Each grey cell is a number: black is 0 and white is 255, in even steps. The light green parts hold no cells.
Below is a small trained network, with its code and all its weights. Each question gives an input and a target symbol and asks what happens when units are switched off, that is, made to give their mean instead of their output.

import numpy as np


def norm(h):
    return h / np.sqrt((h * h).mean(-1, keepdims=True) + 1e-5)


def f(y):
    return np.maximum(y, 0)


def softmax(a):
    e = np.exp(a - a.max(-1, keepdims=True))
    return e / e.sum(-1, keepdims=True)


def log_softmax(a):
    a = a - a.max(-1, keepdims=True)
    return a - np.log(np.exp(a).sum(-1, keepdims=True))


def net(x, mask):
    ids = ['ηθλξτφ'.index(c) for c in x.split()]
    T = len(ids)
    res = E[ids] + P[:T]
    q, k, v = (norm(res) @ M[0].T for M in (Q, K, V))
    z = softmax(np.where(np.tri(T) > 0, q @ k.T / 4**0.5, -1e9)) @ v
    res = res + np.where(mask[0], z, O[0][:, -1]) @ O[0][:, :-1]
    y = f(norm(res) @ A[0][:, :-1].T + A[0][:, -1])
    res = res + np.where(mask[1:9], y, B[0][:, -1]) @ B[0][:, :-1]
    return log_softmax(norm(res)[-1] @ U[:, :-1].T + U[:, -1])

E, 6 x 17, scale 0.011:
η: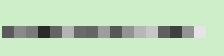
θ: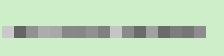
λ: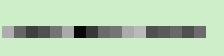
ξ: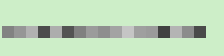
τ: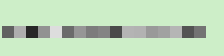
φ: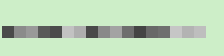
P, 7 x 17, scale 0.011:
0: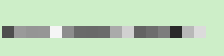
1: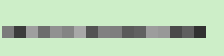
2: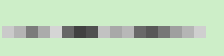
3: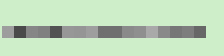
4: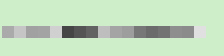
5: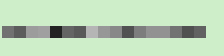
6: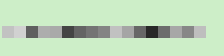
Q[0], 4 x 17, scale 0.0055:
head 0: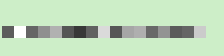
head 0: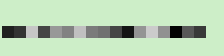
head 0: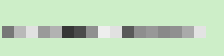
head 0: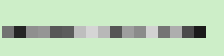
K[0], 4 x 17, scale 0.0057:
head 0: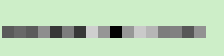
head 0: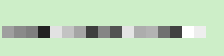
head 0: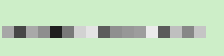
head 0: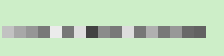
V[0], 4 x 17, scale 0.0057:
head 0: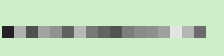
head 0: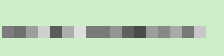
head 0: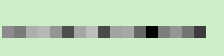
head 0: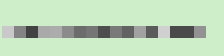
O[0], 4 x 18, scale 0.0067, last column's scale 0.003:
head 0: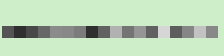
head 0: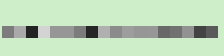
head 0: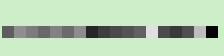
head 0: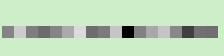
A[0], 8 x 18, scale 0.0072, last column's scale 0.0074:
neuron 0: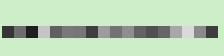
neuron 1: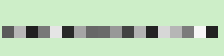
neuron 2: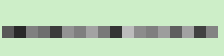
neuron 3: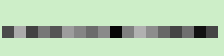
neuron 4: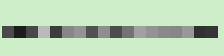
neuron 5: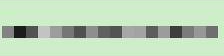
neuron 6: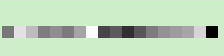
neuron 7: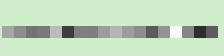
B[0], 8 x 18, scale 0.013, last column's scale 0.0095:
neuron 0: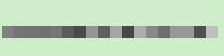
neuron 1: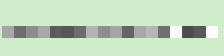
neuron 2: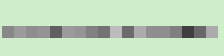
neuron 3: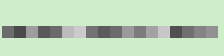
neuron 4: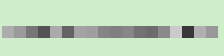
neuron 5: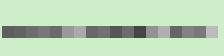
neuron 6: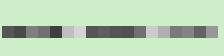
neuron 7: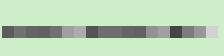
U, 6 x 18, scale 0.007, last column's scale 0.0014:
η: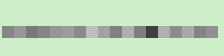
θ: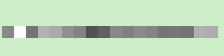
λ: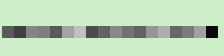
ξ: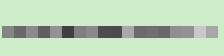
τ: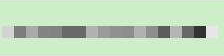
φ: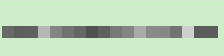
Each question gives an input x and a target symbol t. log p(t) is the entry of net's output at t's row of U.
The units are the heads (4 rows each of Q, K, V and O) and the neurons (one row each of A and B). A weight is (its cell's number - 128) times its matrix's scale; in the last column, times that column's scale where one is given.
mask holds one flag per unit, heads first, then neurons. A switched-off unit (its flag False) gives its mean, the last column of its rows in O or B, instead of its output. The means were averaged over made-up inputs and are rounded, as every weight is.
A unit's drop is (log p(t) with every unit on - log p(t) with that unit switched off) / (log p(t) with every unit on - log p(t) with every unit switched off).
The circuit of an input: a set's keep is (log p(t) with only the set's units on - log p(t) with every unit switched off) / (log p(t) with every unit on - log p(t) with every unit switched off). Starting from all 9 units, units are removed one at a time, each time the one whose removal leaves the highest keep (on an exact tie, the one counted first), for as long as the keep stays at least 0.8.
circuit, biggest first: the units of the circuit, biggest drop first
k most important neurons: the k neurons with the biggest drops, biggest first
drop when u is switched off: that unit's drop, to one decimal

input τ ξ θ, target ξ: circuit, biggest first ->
[head 0; neuron 1]
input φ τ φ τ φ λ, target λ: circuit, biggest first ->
[neuron 1]
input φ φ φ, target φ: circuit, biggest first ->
[head 0; neuron 0; neuron 1]
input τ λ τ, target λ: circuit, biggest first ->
[head 0; neuron 6]
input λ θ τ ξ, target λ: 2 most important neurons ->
[neuron 1; neuron 7]
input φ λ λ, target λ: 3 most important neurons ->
[neuron 6; neuron 1; neuron 7]
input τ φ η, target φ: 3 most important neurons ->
[neuron 1; neuron 0; neuron 5]
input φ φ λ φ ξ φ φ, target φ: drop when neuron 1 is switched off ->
0.1
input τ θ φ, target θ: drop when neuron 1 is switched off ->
0.5
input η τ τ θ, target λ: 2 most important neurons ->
[neuron 1; neuron 0]
